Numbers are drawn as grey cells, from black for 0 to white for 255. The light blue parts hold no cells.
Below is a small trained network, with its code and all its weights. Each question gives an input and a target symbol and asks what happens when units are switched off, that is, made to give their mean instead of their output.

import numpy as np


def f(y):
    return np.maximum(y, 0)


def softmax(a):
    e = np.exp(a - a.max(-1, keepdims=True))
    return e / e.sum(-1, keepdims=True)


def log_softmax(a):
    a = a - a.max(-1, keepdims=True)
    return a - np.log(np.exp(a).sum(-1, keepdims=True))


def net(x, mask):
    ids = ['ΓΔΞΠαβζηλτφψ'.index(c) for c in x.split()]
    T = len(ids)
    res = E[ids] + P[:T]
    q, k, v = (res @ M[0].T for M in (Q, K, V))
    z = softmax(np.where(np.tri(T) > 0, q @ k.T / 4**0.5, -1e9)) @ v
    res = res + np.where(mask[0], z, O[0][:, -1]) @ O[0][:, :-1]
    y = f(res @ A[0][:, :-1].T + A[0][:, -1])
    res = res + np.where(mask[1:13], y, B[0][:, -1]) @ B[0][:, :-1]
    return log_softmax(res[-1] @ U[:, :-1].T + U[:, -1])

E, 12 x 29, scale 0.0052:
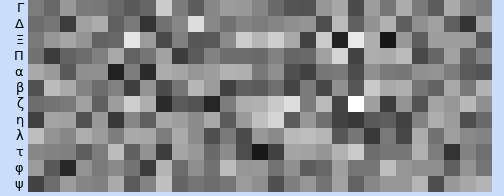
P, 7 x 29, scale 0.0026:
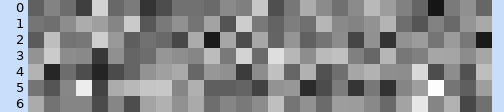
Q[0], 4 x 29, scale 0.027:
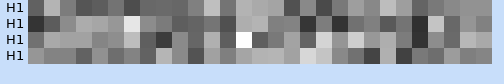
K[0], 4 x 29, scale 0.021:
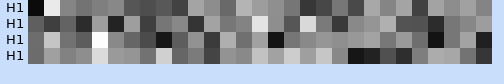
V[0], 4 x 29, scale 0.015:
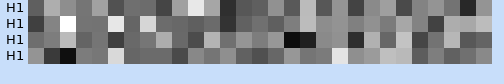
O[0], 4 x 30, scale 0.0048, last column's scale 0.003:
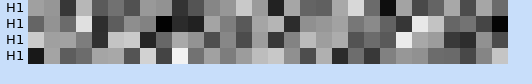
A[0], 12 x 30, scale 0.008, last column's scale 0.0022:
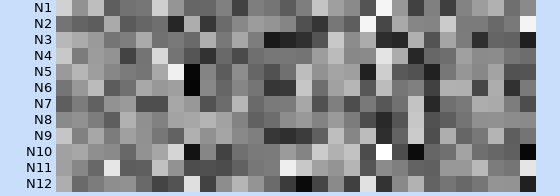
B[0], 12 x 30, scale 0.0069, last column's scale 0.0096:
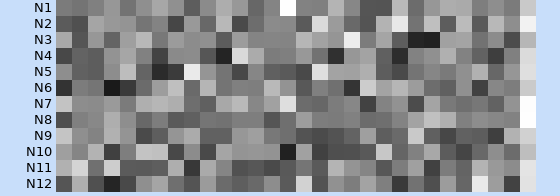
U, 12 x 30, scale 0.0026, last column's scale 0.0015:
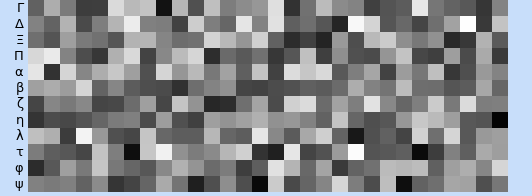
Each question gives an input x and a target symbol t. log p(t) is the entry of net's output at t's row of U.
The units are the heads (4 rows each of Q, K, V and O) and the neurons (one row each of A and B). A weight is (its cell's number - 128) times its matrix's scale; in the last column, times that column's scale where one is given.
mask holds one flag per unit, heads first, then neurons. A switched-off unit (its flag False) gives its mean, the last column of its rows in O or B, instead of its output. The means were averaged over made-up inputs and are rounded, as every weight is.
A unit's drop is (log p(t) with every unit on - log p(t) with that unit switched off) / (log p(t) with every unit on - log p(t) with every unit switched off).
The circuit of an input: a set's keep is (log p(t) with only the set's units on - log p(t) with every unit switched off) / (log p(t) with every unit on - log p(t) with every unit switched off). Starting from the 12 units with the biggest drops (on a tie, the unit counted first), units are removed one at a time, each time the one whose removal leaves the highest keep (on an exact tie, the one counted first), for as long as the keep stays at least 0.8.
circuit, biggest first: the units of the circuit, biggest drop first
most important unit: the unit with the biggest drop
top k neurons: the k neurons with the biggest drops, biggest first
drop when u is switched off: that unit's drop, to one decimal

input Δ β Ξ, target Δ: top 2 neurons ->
N10, N1
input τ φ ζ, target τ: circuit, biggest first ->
N5, H1
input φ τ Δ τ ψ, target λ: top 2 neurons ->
N7, N2
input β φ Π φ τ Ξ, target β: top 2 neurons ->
N10, N4
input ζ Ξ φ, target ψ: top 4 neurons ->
N9, N12, N7, N3
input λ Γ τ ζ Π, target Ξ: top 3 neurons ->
N6, N7, N9
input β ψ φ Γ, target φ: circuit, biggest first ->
H1, N8
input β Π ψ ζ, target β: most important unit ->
N10
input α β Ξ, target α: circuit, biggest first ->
H1, N1
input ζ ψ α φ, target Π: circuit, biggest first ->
H1, N12
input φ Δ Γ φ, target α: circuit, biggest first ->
H1, N3, N12
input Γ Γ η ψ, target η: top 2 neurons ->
N4, N12
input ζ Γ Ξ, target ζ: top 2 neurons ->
N6, N5
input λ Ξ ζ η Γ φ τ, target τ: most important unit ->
N5
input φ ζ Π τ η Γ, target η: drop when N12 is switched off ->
0.9
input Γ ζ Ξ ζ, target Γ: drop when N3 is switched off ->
0.1
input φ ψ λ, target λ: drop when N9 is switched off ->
0.0
